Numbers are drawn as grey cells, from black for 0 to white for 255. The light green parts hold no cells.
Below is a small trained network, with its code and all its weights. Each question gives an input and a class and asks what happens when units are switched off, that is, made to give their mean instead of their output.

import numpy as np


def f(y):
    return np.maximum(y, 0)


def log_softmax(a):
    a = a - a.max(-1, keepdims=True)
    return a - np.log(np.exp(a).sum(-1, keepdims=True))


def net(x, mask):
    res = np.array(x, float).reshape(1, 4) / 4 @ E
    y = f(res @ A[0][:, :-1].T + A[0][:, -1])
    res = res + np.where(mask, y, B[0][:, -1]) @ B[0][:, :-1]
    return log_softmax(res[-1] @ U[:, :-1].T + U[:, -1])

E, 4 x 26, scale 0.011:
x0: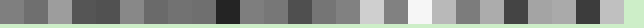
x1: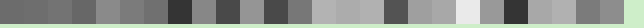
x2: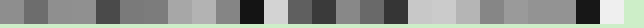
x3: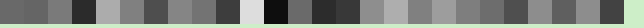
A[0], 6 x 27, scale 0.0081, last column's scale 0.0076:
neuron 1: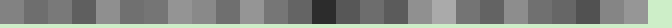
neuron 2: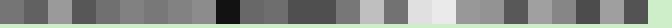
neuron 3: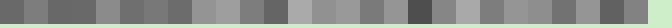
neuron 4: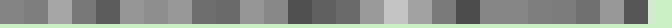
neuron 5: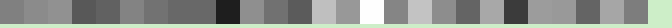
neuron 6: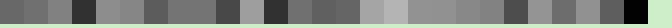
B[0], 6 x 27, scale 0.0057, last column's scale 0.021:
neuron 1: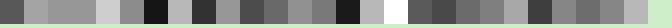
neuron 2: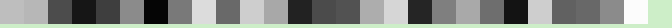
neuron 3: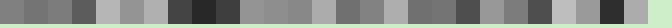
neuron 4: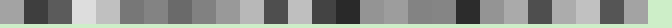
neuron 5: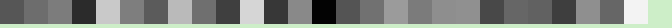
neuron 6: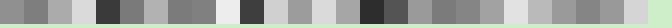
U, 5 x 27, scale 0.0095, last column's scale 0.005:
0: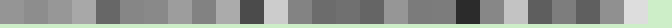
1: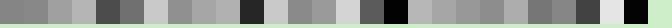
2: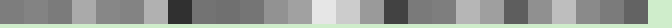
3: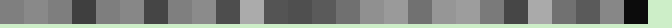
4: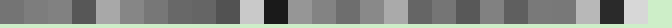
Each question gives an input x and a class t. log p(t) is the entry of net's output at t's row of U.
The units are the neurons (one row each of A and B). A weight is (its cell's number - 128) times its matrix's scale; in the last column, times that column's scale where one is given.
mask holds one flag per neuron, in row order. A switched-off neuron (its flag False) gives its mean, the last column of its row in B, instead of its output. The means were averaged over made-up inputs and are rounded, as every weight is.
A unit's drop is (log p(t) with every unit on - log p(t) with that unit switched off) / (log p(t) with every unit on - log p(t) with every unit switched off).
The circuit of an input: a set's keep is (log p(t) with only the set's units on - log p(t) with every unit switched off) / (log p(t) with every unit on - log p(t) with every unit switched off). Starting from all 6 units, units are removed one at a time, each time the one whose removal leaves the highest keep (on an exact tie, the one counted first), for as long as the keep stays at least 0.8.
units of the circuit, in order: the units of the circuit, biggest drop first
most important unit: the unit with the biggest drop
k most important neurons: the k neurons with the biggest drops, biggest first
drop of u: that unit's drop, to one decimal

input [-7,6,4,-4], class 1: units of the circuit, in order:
neuron 2
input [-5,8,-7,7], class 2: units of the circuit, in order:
neuron 6; neuron 5
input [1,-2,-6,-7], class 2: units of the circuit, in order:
neuron 5; neuron 1
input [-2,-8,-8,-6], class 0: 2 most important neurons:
neuron 5; neuron 2
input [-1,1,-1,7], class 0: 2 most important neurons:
neuron 6; neuron 5
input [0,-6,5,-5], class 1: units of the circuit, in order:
neuron 2; neuron 5
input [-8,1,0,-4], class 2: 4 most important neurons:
neuron 5; neuron 1; neuron 2; neuron 3
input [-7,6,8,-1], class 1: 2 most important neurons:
neuron 2; neuron 5
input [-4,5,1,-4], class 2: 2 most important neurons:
neuron 6; neuron 5
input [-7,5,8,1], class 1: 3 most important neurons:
neuron 5; neuron 2; neuron 4
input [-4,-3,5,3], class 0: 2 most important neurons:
neuron 2; neuron 5
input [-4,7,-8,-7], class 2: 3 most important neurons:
neuron 5; neuron 2; neuron 1
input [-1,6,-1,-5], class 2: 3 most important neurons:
neuron 2; neuron 1; neuron 5
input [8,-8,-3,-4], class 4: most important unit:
neuron 6
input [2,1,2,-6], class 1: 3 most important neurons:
neuron 2; neuron 1; neuron 5
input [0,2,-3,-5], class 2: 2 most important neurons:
neuron 5; neuron 2
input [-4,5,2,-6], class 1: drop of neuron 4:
0.1
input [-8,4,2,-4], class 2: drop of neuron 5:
0.3
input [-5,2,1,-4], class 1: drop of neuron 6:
-0.2
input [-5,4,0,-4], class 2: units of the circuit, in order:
neuron 5
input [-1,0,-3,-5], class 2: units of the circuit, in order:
neuron 5; neuron 1
